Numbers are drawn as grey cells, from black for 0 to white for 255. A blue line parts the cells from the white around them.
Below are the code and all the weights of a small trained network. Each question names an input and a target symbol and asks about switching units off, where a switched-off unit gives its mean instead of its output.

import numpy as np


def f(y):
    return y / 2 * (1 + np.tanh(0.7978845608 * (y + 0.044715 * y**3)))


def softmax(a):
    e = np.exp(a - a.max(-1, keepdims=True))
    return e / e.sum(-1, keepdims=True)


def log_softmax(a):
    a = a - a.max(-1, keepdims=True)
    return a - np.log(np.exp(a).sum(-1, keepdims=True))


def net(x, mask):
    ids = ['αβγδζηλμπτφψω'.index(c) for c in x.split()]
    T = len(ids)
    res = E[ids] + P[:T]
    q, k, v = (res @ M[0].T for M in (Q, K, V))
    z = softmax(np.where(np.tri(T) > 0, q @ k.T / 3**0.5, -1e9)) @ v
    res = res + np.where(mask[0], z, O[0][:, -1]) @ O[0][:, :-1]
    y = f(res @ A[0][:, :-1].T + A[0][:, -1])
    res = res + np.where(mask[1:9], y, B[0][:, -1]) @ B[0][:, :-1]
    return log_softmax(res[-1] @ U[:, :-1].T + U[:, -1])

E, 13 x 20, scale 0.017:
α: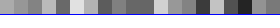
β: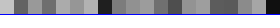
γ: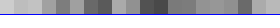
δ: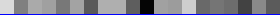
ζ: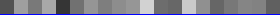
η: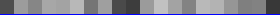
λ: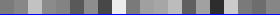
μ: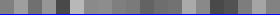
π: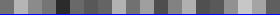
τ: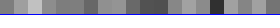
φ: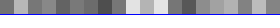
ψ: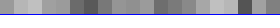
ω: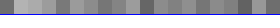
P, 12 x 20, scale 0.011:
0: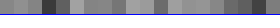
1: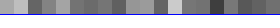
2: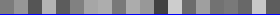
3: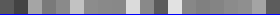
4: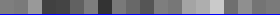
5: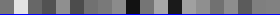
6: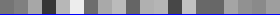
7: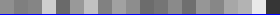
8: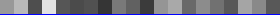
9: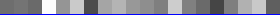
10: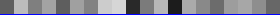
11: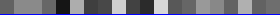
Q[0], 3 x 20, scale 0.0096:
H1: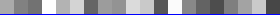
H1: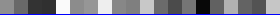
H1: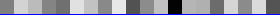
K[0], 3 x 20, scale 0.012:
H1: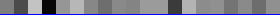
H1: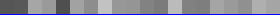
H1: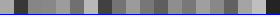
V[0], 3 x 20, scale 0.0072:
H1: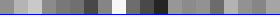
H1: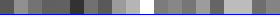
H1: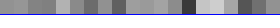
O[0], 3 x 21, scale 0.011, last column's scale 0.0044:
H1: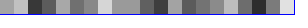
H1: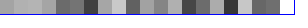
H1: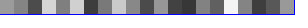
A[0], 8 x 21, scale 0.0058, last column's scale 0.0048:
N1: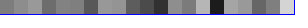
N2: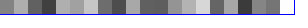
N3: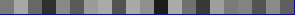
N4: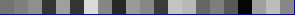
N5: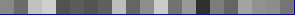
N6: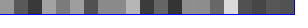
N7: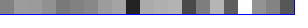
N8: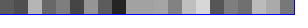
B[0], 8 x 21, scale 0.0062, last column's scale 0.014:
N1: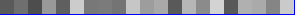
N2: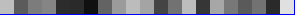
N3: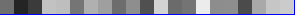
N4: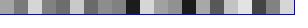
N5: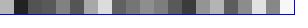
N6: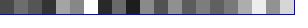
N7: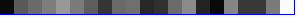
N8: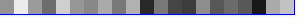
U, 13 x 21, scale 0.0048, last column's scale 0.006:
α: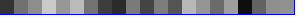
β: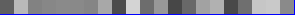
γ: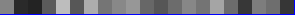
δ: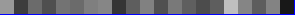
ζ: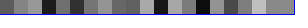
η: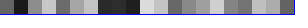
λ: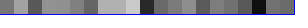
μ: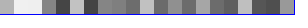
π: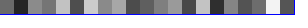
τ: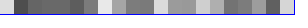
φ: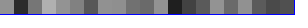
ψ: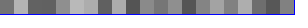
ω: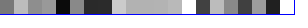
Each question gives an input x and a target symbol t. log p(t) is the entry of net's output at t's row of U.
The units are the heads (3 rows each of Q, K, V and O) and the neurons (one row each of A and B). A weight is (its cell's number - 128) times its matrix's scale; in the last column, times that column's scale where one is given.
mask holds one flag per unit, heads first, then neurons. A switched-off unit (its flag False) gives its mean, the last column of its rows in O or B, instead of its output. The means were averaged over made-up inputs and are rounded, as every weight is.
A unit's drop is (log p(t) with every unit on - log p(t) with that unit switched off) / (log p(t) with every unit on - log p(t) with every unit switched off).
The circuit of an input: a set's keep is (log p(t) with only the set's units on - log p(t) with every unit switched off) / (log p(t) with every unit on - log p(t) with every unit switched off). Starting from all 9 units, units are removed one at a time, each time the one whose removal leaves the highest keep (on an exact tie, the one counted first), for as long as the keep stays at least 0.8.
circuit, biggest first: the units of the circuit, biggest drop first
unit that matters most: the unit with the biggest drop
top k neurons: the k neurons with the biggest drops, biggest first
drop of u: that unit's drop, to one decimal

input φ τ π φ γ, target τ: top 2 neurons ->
N3; N7
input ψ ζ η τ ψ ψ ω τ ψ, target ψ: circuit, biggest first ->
H1; N6; N7
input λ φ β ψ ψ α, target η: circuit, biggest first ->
H1
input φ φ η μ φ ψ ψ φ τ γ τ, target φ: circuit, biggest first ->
H1; N5
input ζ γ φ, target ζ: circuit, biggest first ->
H1; N7
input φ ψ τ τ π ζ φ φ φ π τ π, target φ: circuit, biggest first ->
H1; N5
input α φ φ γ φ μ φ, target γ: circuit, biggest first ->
H1; N6; N4
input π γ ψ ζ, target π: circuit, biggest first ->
H1; N3; N2
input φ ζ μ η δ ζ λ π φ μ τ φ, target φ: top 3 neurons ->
N5; N7; N6
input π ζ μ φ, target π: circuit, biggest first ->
H1; N3; N7; N2
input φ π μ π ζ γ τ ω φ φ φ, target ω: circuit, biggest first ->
H1; N5; N3; N2
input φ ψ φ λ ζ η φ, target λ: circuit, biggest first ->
H1; N7
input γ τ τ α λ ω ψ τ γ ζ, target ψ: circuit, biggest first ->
H1; N6; N7
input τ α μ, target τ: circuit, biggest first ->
H1; N3; N7; N2
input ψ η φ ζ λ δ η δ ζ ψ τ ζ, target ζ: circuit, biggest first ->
H1
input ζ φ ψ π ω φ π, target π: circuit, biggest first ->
N3; H1; N2
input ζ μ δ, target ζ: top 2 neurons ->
N7; N3
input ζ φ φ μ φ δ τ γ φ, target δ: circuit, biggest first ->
H1; N4
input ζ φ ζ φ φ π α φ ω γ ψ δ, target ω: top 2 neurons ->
N5; N3
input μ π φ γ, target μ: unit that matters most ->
N4
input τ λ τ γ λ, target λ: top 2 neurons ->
N7; N6
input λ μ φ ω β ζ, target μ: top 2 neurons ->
N3; N8
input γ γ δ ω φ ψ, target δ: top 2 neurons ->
N4; N2
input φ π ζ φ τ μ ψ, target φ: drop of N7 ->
0.2
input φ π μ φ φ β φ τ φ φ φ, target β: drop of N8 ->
0.3
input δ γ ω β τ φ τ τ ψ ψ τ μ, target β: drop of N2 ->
0.3
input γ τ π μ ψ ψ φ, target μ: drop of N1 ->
0.0
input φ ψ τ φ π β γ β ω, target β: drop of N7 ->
0.4
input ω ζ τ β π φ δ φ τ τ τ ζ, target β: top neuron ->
N8
